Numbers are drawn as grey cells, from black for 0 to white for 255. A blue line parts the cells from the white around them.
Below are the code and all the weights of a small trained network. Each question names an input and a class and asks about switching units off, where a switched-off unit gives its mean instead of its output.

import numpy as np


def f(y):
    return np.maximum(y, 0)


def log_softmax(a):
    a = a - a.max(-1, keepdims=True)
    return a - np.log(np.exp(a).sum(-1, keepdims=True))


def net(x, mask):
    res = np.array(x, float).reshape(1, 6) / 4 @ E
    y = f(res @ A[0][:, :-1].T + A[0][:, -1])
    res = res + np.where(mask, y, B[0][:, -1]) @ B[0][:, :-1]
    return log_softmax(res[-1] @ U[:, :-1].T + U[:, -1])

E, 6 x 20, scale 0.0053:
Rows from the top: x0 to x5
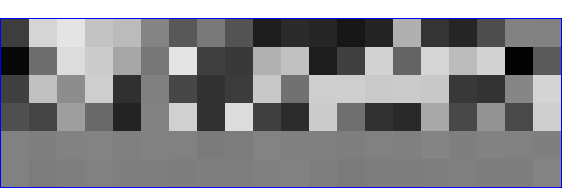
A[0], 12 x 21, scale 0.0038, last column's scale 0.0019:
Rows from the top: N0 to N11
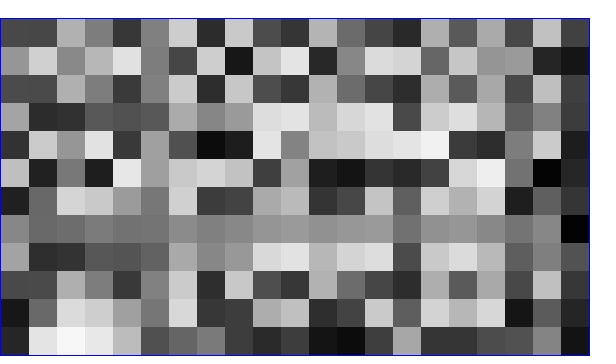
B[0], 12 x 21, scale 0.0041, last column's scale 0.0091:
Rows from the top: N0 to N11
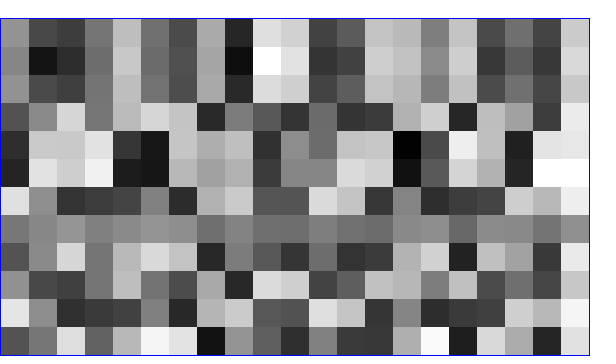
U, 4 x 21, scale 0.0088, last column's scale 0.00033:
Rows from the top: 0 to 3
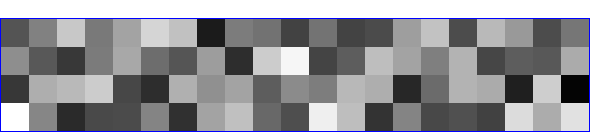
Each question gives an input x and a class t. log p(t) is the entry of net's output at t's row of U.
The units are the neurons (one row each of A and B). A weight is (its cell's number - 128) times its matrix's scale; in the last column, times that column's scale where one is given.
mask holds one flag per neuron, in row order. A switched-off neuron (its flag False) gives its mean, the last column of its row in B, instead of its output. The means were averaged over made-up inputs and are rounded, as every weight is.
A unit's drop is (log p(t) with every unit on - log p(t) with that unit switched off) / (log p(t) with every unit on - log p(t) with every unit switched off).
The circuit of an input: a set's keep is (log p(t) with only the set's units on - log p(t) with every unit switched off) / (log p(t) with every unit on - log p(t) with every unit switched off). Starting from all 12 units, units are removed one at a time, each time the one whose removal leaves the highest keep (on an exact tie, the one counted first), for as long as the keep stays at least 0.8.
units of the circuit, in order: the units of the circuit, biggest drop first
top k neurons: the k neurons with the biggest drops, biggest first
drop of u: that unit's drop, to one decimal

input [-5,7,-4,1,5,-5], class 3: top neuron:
[N10]
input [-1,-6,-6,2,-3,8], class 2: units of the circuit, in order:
[N5; N10]
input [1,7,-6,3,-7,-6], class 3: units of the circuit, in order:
[N10; N6]
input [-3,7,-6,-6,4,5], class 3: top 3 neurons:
[N10; N6; N4]
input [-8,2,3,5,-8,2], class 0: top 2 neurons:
[N3; N8]
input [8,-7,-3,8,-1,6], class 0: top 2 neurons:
[N11; N1]
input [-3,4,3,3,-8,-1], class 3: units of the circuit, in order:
[N10; N6]
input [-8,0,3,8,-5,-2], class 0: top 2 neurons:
[N3; N8]
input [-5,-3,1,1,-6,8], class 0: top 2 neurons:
[N10; N6]
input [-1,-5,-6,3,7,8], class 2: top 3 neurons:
[N5; N10; N6]
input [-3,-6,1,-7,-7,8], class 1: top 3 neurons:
[N10; N6; N1]
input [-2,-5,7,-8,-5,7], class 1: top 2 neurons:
[N1; N5]
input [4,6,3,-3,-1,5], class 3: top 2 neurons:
[N10; N6]
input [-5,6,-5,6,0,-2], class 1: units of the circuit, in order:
[N0]
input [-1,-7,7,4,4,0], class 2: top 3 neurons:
[N4; N10; N6]
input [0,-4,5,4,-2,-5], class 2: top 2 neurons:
[N4; N10]
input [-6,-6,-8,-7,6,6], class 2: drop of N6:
0.0
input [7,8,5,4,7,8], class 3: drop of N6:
0.6
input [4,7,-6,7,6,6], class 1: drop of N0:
0.5
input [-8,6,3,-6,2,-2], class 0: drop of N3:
0.5
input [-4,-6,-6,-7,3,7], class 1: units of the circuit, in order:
[N10]
